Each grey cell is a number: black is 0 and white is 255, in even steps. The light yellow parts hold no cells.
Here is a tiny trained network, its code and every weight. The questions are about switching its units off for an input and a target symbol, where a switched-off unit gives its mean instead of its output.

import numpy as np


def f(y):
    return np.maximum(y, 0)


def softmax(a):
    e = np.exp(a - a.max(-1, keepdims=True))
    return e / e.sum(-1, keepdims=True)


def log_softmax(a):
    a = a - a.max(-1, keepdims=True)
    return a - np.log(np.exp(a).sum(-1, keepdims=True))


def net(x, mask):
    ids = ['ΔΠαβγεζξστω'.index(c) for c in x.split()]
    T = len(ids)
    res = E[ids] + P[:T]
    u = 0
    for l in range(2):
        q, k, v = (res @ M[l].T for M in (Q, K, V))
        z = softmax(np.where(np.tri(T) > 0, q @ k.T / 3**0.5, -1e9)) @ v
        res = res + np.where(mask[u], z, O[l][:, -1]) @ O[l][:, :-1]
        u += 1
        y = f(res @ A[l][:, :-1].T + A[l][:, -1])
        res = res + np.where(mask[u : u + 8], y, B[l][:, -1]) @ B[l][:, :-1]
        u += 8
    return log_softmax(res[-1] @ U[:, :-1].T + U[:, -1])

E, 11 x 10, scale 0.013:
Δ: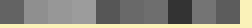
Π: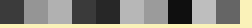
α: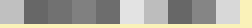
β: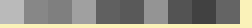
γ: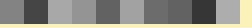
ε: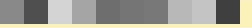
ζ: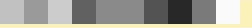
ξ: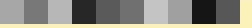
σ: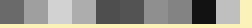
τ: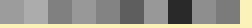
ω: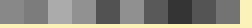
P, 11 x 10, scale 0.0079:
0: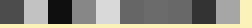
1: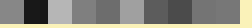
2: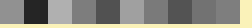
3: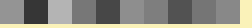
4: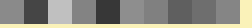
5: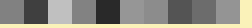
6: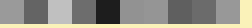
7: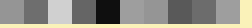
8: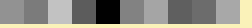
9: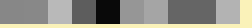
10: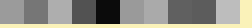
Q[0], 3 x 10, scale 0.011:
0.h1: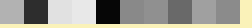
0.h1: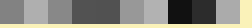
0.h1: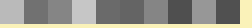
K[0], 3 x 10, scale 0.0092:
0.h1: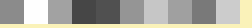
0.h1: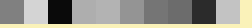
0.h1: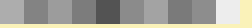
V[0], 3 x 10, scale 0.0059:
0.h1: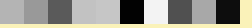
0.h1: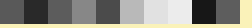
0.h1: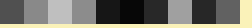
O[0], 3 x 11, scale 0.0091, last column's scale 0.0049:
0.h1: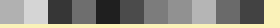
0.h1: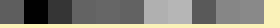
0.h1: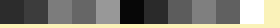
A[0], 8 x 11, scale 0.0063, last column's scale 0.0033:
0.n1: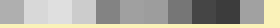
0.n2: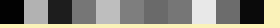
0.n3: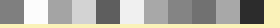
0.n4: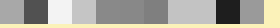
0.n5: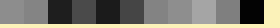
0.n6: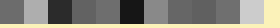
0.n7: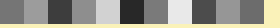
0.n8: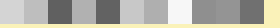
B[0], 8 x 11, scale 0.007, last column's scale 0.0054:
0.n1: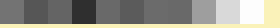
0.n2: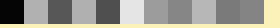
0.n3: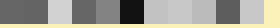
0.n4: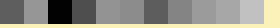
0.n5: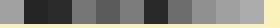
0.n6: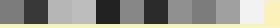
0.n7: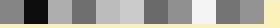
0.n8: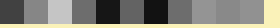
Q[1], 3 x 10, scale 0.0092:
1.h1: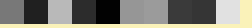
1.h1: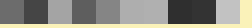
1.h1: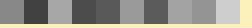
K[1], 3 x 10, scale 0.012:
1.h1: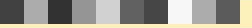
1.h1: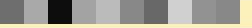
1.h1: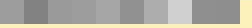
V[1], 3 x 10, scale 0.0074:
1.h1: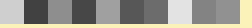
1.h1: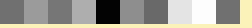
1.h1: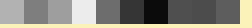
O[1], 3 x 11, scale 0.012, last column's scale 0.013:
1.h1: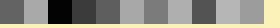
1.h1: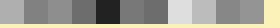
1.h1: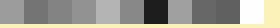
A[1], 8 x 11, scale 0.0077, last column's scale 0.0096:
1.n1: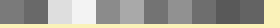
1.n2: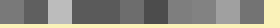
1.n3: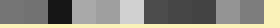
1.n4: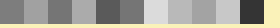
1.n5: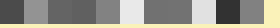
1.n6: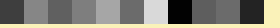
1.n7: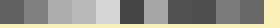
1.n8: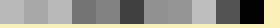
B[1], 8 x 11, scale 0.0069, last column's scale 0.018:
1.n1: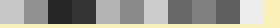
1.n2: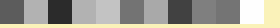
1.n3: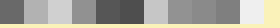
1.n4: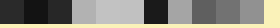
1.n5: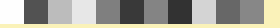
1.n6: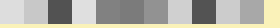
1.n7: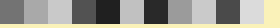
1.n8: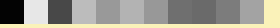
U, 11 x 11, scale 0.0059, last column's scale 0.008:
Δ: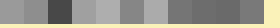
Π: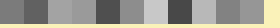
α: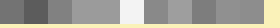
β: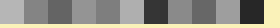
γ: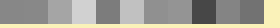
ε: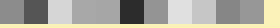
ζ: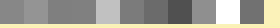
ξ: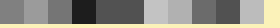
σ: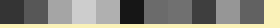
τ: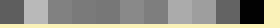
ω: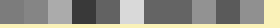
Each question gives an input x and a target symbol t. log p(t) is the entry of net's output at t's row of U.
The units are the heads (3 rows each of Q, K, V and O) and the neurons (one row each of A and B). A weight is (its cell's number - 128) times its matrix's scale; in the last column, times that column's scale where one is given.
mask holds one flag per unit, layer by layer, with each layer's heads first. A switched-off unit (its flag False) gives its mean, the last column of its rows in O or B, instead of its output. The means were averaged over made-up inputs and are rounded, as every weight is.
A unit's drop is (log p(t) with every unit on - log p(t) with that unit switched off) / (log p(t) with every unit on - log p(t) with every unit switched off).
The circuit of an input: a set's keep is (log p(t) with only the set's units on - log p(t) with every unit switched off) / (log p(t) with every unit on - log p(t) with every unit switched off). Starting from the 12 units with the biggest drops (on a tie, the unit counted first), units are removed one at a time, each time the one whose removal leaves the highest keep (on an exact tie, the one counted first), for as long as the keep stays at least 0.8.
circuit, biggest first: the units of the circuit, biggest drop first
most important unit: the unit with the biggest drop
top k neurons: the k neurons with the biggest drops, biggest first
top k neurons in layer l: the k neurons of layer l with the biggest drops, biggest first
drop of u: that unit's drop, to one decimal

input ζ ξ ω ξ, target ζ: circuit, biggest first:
[0.h1, 0.n1, 1.h1]
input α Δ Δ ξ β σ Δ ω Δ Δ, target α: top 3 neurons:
[1.n4, 0.n3, 1.n3]
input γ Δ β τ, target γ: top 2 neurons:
[1.n6, 1.n7]
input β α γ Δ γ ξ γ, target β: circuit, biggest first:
[0.h1, 1.h1, 0.n6, 1.n3]
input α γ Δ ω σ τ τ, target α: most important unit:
1.n4
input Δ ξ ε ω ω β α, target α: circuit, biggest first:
[1.n4, 1.h1, 0.h1, 0.n4]
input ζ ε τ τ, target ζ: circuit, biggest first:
[0.n1, 0.h1]
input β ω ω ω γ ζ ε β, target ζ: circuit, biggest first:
[0.h1, 0.n1, 1.n7, 1.n3]
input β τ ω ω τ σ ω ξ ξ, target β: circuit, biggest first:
[0.h1, 1.h1, 0.n6, 0.n5]
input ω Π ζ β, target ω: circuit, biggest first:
[1.h1, 1.n7, 0.h1]
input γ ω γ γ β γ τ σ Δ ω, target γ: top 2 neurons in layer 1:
[1.n6, 1.n7]
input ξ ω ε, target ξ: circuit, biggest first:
[0.h1, 1.h1]
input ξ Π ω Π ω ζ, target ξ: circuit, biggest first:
[1.h1, 0.h1, 0.n7]
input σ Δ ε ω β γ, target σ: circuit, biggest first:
[0.h1]
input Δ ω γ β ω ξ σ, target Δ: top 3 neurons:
[1.n1, 1.n2, 0.n6]
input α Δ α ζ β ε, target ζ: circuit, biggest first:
[0.n4, 0.n1, 0.h1]
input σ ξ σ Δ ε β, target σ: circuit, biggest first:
[0.h1, 1.n1]
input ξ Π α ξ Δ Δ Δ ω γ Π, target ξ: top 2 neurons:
[0.n7, 1.n3]
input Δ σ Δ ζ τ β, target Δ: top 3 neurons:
[1.n1, 0.n6, 0.n2]
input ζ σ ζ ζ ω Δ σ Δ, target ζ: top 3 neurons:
[0.n1, 0.n3, 1.n6]
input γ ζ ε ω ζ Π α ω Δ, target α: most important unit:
0.n4
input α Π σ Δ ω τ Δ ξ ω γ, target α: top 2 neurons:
[1.n4, 0.n3]
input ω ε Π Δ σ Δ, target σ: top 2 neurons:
[1.n1, 1.n7]
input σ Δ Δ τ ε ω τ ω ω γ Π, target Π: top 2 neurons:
[0.n4, 1.n5]
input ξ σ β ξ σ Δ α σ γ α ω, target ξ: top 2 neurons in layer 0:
[0.n7, 0.n6]
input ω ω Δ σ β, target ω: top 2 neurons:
[1.n7, 1.n1]
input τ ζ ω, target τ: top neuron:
[1.n8]
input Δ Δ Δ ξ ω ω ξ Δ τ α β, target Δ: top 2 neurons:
[1.n1, 0.n6]
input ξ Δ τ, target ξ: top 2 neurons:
[0.n7, 1.n3]
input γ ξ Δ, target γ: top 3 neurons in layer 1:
[1.n6, 1.n7, 1.n3]
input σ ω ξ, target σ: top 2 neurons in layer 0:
[0.n7, 0.n6]
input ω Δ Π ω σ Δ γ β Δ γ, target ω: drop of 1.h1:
1.6
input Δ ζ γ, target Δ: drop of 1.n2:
0.2
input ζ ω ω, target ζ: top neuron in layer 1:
[1.n6]
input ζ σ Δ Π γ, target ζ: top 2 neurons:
[0.n1, 0.n3]
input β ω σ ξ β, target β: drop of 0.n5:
0.1
